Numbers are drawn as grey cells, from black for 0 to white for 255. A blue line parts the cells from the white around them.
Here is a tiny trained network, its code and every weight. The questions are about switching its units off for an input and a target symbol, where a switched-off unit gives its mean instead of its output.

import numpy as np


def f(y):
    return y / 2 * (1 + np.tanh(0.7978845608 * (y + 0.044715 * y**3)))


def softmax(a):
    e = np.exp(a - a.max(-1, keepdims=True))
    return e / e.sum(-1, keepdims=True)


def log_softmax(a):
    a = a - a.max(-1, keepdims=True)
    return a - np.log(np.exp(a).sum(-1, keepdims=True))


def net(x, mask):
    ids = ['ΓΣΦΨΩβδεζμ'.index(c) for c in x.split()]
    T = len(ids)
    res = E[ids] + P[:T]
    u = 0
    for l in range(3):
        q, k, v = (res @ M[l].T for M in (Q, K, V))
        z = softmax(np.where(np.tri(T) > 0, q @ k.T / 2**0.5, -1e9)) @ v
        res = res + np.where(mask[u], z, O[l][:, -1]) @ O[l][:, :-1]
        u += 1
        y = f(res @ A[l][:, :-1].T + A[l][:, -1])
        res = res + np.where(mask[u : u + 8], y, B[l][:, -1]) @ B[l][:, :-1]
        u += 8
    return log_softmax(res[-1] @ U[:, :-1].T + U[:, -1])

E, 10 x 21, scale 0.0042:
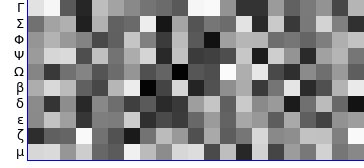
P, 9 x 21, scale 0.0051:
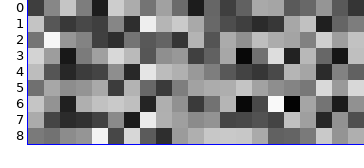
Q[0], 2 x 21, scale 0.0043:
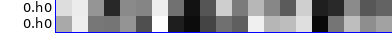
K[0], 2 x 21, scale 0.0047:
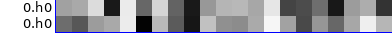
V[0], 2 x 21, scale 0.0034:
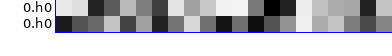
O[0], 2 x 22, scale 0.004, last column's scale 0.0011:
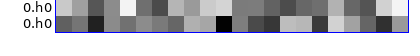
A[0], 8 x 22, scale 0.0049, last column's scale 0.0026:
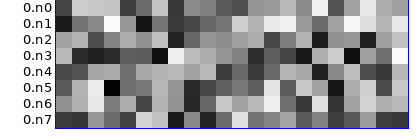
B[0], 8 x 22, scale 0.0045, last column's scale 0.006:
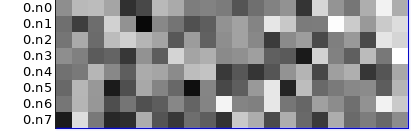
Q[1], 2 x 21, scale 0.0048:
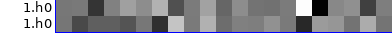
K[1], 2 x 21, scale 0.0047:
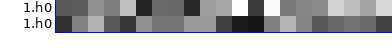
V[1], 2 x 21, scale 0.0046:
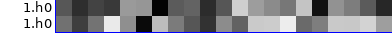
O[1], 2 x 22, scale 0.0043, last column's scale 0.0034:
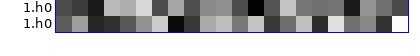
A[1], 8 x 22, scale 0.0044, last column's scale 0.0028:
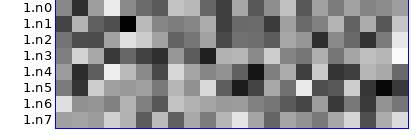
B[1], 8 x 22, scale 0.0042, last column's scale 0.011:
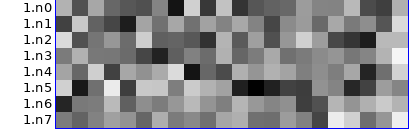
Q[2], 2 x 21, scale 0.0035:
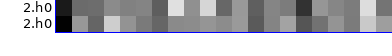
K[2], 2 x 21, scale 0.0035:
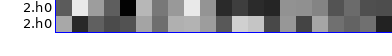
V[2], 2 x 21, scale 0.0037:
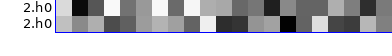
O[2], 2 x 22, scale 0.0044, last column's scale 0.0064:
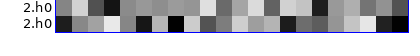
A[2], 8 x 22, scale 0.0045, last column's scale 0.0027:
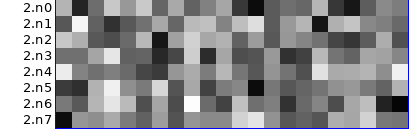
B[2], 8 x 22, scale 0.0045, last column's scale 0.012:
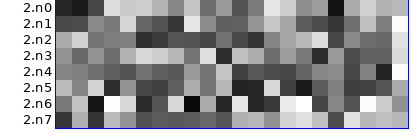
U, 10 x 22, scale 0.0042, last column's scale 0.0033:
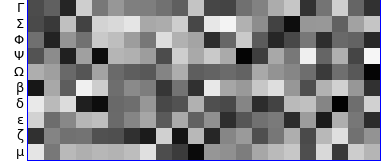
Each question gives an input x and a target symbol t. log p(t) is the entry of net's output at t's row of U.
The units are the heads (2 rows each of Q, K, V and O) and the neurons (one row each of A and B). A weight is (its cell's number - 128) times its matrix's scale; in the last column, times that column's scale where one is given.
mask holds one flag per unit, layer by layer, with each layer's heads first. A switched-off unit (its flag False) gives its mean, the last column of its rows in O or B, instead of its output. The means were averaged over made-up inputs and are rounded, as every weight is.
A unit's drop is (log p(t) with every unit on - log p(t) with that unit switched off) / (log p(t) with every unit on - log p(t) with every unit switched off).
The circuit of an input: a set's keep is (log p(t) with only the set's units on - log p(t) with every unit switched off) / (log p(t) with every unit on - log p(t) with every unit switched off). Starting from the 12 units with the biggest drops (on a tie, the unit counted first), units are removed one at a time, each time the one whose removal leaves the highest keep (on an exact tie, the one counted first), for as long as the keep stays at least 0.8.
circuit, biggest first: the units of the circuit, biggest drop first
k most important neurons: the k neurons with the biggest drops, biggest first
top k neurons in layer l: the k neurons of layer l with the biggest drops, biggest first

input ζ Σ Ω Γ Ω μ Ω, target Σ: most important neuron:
[2.n1]
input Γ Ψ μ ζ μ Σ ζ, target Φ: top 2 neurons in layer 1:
[1.n2; 1.n3]
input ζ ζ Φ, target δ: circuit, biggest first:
[2.n1; 2.n0; 0.n0]
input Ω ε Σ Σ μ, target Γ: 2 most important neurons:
[0.n7; 2.n0]
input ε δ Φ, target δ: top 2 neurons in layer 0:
[0.n7; 0.n0]
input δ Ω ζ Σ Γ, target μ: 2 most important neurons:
[1.n4; 0.n7]
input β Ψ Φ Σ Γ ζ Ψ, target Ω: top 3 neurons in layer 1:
[1.n7; 1.n2; 1.n0]
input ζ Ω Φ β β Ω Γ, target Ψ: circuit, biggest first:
[1.h0; 0.n1]
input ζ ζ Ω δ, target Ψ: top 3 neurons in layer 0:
[0.n1; 0.n0; 0.n5]
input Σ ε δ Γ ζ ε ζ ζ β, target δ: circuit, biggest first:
[2.n1; 2.n0]
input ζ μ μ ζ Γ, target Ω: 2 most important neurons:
[2.n2; 0.n4]
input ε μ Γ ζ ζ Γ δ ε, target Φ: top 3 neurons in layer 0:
[0.n7; 0.n5; 0.n0]
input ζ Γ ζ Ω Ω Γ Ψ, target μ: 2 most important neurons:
[0.n6; 0.n3]
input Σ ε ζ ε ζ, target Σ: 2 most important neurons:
[1.n4; 1.n5]
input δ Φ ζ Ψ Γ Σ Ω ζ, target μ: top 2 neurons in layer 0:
[0.n3; 0.n7]
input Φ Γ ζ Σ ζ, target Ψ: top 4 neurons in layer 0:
[0.n7; 0.n3; 0.n0; 0.n5]
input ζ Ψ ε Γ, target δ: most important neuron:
[0.n1]
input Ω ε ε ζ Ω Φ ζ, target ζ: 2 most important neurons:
[0.n1; 0.n0]
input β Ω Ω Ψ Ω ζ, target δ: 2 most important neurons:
[0.n0; 0.n1]
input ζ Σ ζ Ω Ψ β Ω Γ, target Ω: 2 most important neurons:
[0.n4; 2.n2]
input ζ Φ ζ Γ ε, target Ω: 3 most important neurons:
[0.n4; 2.n2; 1.n5]
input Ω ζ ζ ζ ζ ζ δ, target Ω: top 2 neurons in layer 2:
[2.n2; 2.n1]
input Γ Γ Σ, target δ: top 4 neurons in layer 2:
[2.n1; 2.n3; 2.n0; 2.n4]
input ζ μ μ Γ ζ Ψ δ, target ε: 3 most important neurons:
[0.n5; 2.n6; 2.n5]
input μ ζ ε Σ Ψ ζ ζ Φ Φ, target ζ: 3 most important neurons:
[1.n2; 1.n4; 0.n6]
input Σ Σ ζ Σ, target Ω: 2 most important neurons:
[2.n1; 0.n1]
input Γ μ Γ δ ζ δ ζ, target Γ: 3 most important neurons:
[1.n2; 2.n0; 0.n1]
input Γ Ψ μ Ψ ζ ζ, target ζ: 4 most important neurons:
[0.n3; 1.n4; 1.n2; 1.n0]
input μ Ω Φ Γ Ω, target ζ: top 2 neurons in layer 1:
[1.n5; 1.n2]
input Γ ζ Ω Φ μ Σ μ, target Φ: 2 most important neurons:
[0.n5; 2.n5]
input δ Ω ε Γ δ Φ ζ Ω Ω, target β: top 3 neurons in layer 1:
[1.n4; 1.n2; 1.n7]
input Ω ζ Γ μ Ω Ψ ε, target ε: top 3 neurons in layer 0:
[0.n5; 0.n1; 0.n6]
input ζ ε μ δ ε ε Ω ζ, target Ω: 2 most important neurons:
[0.n4; 2.n2]
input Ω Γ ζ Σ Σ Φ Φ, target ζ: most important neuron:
[0.n1]
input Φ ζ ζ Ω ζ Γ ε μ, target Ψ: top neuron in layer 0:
[0.n7]
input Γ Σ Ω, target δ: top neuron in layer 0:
[0.n1]
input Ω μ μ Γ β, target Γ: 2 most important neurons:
[0.n7; 2.n0]
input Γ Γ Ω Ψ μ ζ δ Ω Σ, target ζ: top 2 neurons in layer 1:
[1.n4; 1.n2]
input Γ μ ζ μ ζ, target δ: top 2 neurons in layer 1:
[1.n4; 1.n0]
